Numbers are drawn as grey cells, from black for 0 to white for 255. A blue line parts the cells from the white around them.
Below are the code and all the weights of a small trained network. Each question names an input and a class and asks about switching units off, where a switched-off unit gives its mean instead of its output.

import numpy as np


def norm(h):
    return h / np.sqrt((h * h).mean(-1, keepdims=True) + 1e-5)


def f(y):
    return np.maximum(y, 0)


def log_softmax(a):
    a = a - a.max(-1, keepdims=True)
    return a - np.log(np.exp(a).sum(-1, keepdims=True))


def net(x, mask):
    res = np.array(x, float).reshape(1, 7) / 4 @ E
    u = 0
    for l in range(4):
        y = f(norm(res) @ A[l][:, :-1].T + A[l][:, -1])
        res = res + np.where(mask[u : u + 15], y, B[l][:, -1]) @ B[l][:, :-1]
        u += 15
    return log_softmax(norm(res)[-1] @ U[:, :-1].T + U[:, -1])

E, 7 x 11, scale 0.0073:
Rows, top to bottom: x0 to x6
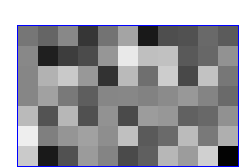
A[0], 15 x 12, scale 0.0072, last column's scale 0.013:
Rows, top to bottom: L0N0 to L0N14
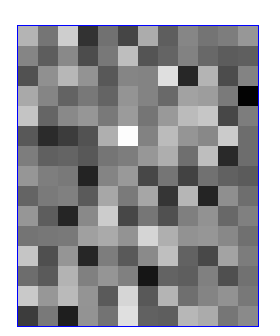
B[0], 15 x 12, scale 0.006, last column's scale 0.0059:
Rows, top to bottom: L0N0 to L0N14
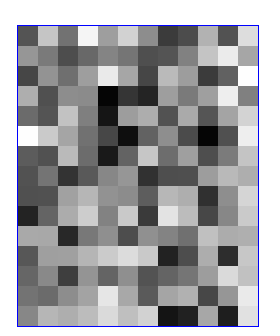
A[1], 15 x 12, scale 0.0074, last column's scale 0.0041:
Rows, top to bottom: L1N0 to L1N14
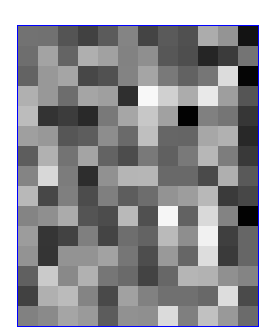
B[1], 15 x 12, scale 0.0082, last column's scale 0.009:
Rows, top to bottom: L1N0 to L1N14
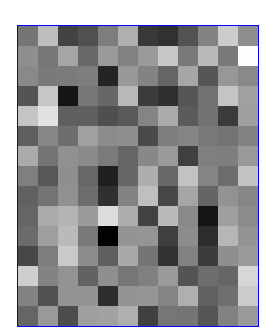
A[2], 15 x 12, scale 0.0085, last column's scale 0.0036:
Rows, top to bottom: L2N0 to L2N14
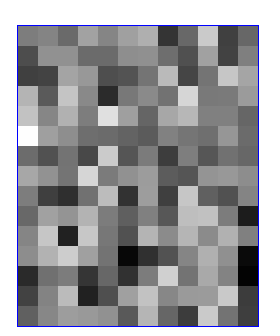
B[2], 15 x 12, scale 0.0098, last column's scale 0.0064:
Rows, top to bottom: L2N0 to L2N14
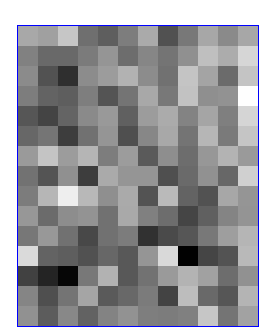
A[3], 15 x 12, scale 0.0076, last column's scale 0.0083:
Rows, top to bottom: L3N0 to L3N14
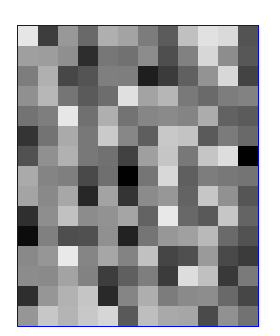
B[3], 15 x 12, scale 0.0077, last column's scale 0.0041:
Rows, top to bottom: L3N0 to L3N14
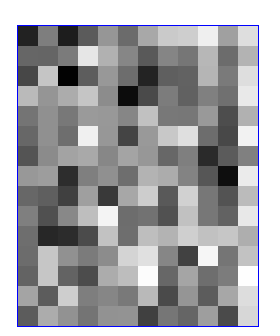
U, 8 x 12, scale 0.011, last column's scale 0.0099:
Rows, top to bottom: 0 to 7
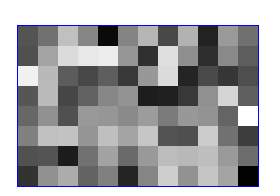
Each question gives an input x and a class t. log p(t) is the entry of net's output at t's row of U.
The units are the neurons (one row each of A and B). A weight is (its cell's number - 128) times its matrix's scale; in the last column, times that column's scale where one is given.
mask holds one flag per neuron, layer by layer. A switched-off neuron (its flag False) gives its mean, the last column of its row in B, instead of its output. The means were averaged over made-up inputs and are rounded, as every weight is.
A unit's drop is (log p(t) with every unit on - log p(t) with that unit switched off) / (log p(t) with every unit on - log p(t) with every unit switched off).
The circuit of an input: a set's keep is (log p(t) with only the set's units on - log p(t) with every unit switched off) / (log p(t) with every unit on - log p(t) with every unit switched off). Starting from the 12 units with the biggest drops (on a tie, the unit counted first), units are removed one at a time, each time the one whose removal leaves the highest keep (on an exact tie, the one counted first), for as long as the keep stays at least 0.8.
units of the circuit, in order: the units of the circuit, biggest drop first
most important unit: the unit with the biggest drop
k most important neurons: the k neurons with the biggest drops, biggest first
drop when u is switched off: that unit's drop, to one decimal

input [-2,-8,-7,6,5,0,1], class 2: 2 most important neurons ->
[L2N11, L0N2]
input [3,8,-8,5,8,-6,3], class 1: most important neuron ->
[L0N9]
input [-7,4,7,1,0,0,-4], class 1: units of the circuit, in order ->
[L0N2, L3N3]
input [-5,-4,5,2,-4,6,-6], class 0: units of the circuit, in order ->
[L1N13, L3N13]
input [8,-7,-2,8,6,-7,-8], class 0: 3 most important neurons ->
[L1N13, L1N7, L2N13]
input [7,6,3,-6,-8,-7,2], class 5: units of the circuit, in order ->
[L0N14, L2N0]
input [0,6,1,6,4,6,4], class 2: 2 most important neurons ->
[L0N5, L1N4]
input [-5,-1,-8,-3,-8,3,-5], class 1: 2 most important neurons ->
[L0N8, L0N0]
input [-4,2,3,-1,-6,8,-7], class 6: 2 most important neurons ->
[L3N0, L0N13]
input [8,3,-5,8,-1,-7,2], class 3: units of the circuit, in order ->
[L0N7, L1N0, L2N6]
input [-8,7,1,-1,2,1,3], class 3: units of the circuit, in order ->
[L1N3, L0N10, L2N10]
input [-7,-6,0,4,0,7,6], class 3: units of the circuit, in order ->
[L1N3, L2N10, L3N2]
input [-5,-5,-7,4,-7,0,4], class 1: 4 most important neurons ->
[L0N9, L2N8, L0N0, L0N11]
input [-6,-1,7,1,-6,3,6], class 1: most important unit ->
L1N14
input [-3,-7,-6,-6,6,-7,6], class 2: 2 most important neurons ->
[L2N11, L0N2]
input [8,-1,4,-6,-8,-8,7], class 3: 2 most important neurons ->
[L0N12, L1N0]
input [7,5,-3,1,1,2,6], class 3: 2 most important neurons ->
[L0N7, L0N1]
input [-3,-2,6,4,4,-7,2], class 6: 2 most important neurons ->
[L0N2, L0N6]
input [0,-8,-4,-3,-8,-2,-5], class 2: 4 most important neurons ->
[L2N11, L0N11, L0N0, L1N12]
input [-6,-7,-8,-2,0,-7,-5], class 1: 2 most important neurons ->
[L0N8, L2N8]
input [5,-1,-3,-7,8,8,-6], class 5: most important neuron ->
[L0N11]
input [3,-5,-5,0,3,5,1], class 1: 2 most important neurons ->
[L0N9, L0N8]
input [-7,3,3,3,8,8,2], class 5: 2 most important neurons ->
[L0N11, L0N0]
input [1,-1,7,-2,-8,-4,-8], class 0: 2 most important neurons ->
[L1N13, L0N0]
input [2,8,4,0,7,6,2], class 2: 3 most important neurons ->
[L0N5, L1N4, L0N14]
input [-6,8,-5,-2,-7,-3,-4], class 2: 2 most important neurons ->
[L0N5, L0N0]
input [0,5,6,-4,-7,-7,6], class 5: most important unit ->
L0N14
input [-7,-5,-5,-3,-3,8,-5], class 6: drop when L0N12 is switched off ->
0.1
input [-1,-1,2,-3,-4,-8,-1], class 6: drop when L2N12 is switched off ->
0.2
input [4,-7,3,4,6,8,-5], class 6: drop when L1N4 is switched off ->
0.2
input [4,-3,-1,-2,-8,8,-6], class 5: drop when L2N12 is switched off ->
0.1
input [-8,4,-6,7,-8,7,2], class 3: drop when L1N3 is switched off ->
0.6
